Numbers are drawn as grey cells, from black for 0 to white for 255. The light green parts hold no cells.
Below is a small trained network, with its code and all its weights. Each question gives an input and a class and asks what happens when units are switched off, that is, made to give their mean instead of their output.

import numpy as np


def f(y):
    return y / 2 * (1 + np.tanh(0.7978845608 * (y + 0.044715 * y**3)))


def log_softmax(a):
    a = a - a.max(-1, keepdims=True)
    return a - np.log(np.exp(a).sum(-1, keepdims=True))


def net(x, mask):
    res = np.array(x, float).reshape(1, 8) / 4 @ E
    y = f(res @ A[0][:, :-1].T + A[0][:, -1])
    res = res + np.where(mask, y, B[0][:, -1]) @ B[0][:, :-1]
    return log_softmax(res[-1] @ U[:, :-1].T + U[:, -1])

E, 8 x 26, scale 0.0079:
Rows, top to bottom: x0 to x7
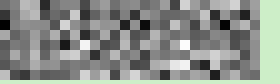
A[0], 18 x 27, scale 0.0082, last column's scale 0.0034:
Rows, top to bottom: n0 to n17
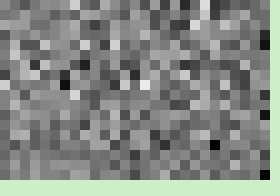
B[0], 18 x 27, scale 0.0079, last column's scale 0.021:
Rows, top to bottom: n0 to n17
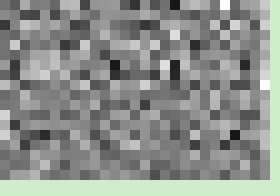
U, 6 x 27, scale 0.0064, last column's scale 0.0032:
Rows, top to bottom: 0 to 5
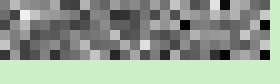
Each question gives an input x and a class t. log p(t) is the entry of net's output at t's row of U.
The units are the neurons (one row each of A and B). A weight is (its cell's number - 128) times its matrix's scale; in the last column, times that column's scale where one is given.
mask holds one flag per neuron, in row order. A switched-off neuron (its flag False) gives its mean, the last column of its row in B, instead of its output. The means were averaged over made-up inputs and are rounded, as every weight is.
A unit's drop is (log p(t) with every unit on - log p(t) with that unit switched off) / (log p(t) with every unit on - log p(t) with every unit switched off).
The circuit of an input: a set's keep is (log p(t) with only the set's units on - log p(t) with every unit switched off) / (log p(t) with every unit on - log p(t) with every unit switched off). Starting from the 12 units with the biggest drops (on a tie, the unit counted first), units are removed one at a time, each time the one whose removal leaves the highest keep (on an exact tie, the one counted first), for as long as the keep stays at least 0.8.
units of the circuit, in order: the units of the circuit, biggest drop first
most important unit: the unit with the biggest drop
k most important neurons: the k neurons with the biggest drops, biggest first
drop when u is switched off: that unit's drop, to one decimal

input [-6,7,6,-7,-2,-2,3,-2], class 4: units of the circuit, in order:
n2
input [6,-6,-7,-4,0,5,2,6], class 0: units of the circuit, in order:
n2, n0, n6
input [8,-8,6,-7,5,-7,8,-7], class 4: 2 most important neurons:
n11, n2
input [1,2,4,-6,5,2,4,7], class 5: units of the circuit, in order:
n8, n6, n0
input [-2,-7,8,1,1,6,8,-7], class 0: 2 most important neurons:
n4, n8
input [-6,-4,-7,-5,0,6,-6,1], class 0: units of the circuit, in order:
n2, n4
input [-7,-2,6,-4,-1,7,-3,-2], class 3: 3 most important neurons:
n0, n8, n14
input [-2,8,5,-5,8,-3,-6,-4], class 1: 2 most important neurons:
n7, n8
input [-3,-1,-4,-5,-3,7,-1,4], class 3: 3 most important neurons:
n7, n6, n13
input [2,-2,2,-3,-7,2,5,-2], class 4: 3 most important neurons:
n7, n11, n2
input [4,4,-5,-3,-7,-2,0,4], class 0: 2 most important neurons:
n2, n7
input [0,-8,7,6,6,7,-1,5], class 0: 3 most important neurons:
n8, n13, n6
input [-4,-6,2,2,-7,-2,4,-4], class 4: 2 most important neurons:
n4, n6
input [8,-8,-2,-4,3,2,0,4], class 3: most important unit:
n8
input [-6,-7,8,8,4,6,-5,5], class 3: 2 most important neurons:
n0, n8
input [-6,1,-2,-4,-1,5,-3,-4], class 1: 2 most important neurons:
n2, n8
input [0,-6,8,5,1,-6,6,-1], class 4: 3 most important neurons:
n2, n11, n7
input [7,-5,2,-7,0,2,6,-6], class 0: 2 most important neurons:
n8, n0
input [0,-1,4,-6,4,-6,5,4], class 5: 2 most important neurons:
n8, n6
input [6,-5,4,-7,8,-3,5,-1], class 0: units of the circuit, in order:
n0
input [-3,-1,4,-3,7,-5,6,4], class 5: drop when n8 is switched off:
0.2
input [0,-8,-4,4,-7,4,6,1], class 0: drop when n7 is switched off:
0.1
